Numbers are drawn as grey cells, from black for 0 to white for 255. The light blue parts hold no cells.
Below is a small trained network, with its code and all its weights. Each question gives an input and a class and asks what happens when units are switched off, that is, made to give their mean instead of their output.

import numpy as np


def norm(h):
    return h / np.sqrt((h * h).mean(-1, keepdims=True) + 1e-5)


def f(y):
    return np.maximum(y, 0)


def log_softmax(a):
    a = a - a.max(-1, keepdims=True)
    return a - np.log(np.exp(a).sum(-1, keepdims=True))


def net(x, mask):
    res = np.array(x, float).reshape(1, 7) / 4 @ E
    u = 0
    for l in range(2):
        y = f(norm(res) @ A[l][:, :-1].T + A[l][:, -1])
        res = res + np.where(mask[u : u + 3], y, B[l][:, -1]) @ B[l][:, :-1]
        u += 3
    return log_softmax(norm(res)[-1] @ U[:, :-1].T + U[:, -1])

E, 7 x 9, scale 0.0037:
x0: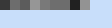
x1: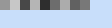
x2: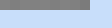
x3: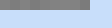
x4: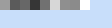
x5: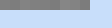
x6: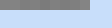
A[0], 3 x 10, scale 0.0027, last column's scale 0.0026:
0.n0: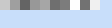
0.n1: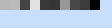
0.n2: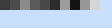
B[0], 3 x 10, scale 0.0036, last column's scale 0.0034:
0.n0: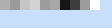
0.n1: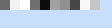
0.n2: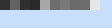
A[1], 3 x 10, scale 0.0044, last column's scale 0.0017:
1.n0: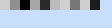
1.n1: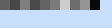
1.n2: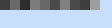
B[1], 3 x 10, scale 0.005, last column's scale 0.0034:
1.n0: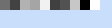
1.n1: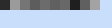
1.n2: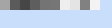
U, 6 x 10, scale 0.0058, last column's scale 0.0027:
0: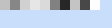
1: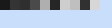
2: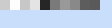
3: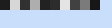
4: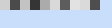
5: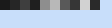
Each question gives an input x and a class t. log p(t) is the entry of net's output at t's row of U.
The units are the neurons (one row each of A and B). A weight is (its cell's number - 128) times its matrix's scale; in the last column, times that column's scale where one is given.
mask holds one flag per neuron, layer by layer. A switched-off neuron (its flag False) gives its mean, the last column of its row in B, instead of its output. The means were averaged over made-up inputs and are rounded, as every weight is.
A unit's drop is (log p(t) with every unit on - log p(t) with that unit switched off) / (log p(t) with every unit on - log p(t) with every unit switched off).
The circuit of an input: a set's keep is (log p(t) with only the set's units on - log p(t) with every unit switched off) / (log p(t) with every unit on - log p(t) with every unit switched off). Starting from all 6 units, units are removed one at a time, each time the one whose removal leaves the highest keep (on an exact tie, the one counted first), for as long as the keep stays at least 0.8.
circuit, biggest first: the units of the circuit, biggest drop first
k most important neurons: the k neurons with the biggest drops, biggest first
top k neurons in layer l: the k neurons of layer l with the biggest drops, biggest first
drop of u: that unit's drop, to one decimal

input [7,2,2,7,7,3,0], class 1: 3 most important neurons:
1.n0, 0.n0, 0.n1
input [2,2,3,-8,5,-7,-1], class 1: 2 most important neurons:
1.n0, 0.n0
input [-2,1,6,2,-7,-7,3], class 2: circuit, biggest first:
1.n0, 0.n1
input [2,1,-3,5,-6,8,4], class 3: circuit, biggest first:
0.n1, 1.n0
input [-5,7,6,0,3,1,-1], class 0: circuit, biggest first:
1.n0
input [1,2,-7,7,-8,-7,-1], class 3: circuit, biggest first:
1.n0, 0.n1
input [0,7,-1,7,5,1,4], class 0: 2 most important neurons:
1.n0, 1.n2
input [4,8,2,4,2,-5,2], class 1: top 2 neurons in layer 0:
0.n0, 0.n2
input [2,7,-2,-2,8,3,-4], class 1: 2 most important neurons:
1.n0, 0.n0
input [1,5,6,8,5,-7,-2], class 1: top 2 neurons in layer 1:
1.n0, 1.n1
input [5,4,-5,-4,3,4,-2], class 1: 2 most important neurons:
1.n0, 1.n2
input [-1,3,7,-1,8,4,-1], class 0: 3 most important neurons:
1.n0, 1.n2, 0.n2
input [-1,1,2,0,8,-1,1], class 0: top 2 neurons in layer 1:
1.n0, 1.n2
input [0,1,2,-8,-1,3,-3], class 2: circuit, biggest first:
0.n1
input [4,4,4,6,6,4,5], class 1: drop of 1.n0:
0.4
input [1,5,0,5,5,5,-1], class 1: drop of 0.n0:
0.3
